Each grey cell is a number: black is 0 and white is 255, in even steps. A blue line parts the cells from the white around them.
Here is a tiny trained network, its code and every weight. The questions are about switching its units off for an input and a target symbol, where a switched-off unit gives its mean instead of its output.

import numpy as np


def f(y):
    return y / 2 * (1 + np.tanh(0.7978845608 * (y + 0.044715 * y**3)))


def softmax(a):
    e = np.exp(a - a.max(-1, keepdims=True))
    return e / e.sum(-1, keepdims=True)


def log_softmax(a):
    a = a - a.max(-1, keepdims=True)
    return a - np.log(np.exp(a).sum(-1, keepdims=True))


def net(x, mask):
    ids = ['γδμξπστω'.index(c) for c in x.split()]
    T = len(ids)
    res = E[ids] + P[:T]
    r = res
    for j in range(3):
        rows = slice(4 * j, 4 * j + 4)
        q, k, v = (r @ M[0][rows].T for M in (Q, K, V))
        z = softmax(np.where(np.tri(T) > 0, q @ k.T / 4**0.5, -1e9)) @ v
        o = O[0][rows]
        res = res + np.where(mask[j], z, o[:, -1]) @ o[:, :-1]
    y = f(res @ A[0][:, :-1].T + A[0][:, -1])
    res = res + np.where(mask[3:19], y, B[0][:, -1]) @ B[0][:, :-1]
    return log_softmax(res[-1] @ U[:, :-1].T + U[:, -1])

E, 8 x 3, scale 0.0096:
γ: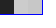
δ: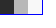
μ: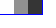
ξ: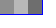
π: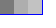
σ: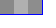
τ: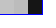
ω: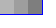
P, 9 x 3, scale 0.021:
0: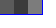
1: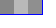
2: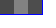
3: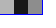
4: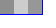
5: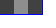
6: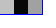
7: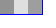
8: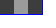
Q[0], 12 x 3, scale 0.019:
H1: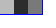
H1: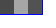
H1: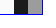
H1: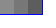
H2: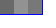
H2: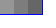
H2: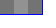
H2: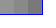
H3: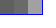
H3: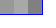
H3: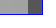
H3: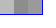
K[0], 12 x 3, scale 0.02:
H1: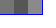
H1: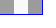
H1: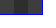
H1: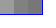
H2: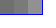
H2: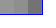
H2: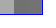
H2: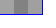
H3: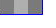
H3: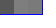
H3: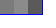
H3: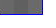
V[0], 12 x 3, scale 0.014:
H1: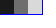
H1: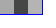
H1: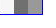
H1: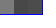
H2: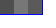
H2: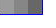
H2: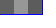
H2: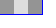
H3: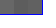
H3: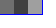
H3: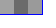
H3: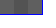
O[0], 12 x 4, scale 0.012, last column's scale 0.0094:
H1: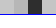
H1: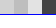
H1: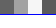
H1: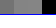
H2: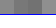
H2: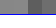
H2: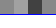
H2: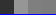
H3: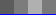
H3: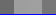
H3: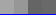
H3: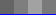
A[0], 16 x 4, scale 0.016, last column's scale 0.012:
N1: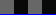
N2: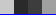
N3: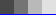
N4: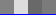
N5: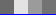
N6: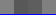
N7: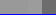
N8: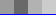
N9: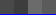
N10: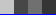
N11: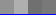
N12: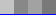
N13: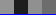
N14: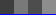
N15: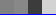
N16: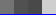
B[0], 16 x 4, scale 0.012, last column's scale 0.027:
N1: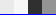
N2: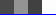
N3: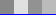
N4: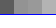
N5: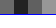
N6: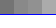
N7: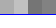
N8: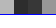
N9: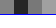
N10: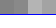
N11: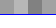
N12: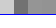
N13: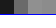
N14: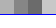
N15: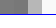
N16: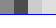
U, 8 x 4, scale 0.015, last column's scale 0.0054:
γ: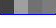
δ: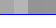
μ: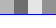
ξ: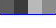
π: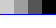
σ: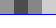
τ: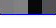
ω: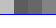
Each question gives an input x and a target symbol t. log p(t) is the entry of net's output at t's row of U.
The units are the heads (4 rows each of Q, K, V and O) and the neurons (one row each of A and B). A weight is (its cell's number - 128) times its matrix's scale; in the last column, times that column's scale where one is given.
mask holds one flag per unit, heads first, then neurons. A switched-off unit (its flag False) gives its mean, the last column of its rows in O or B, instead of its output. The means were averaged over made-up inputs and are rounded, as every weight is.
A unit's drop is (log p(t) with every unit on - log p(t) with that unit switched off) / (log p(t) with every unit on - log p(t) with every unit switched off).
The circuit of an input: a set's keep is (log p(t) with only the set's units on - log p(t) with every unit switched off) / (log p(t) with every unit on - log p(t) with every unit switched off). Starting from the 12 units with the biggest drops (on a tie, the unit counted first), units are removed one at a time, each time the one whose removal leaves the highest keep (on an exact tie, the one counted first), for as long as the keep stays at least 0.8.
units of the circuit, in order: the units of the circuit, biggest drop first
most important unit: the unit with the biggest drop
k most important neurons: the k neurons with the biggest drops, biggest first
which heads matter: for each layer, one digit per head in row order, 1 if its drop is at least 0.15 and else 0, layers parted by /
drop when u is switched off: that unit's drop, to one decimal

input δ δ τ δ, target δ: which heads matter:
100
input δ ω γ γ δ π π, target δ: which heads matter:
100
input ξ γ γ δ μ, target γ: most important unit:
N16
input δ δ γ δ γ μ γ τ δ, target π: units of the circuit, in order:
N1, H1, H3, N14
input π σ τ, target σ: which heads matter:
101
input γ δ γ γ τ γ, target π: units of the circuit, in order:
N1, H1, N14, H3
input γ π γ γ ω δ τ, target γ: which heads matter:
100
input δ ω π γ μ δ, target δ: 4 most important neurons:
N3, N2, N1, N16
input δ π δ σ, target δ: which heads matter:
100
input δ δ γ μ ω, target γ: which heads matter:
001
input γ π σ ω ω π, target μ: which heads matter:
101
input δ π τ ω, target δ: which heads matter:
100
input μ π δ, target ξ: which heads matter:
001
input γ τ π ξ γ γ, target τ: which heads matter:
101
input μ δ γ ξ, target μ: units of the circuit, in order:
H1
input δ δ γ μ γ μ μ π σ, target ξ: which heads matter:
000
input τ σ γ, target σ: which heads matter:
101
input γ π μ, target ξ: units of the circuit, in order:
N1, N16
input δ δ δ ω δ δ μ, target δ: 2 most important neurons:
N2, N10
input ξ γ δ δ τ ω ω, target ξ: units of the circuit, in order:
N13
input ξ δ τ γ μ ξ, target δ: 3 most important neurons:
N3, N2, N1
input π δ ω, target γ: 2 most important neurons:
N2, N15
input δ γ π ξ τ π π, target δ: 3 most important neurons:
N2, N10, N12
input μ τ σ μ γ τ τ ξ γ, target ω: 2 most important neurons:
N1, N16
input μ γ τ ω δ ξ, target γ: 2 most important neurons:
N2, N15
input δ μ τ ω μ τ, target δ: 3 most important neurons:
N3, N2, N1
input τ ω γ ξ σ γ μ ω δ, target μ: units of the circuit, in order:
N2
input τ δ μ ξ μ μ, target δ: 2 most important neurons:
N3, N2
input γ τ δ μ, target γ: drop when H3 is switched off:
0.0
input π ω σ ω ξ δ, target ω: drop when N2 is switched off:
0.1
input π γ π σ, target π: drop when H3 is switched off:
0.2
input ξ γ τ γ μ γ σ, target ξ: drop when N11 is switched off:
0.1
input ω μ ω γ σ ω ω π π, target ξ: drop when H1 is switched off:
0.1
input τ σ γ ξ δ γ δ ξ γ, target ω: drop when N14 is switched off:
0.2
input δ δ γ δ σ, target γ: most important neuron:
N16
